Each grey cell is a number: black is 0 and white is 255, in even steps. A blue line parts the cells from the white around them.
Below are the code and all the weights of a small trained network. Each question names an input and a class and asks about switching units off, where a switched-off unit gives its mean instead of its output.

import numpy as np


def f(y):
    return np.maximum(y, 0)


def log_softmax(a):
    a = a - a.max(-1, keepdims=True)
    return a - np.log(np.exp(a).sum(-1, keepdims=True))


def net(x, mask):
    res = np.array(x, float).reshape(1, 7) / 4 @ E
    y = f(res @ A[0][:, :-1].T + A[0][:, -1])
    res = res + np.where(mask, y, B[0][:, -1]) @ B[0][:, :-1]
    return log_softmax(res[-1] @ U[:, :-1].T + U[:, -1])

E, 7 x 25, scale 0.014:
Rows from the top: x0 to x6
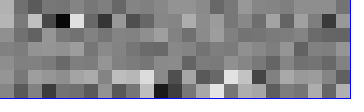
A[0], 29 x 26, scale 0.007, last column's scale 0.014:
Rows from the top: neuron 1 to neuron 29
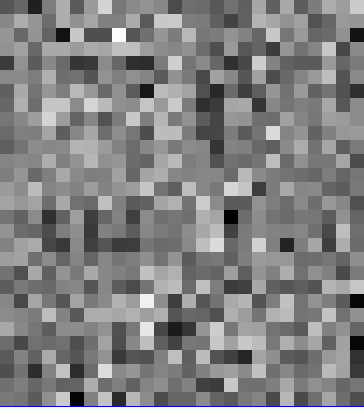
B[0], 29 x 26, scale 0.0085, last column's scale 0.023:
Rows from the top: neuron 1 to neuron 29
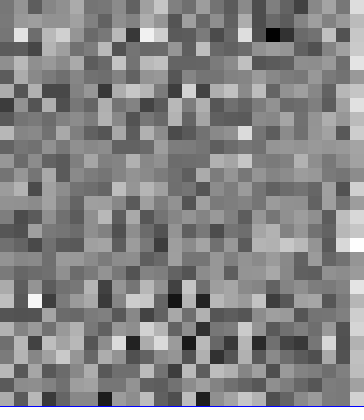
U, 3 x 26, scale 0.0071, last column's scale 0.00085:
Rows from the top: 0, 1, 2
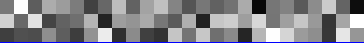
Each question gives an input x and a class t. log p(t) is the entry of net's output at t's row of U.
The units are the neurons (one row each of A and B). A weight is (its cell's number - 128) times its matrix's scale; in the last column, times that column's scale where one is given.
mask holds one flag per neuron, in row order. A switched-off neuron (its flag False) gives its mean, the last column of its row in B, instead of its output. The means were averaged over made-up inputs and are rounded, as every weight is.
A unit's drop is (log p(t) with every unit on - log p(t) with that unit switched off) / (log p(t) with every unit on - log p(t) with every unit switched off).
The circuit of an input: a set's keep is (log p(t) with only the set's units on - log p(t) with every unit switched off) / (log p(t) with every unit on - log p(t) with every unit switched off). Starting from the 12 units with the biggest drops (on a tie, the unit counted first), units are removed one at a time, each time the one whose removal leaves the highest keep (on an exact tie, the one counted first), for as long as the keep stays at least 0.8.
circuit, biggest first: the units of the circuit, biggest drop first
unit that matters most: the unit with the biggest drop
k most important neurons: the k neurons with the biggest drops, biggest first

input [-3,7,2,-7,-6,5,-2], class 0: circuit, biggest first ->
(neuron 3)
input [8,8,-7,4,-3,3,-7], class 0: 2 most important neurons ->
(neuron 3; neuron 29)
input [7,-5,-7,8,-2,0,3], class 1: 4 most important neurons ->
(neuron 29; neuron 27; neuron 3; neuron 26)
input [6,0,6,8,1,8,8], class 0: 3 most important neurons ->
(neuron 25; neuron 14; neuron 7)
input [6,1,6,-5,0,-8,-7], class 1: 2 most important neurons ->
(neuron 7; neuron 21)
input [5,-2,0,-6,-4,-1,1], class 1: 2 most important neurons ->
(neuron 25; neuron 3)
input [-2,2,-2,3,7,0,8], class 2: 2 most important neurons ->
(neuron 18; neuron 29)
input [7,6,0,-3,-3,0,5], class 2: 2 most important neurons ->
(neuron 18; neuron 29)
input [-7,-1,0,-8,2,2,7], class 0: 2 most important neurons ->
(neuron 25; neuron 7)
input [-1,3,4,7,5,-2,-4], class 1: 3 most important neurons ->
(neuron 7; neuron 25; neuron 1)
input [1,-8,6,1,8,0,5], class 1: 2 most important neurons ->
(neuron 29; neuron 27)
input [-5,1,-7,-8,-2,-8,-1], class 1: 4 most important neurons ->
(neuron 21; neuron 25; neuron 3; neuron 18)
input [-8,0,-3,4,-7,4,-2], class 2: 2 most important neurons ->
(neuron 3; neuron 5)
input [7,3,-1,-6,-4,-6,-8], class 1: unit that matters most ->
neuron 7
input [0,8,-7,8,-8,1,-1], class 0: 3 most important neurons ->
(neuron 3; neuron 29; neuron 21)
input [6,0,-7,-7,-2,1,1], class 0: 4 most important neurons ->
(neuron 18; neuron 7; neuron 29; neuron 22)
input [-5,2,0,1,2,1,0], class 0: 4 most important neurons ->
(neuron 7; neuron 29; neuron 22; neuron 21)
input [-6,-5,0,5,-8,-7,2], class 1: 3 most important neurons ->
(neuron 29; neuron 27; neuron 21)
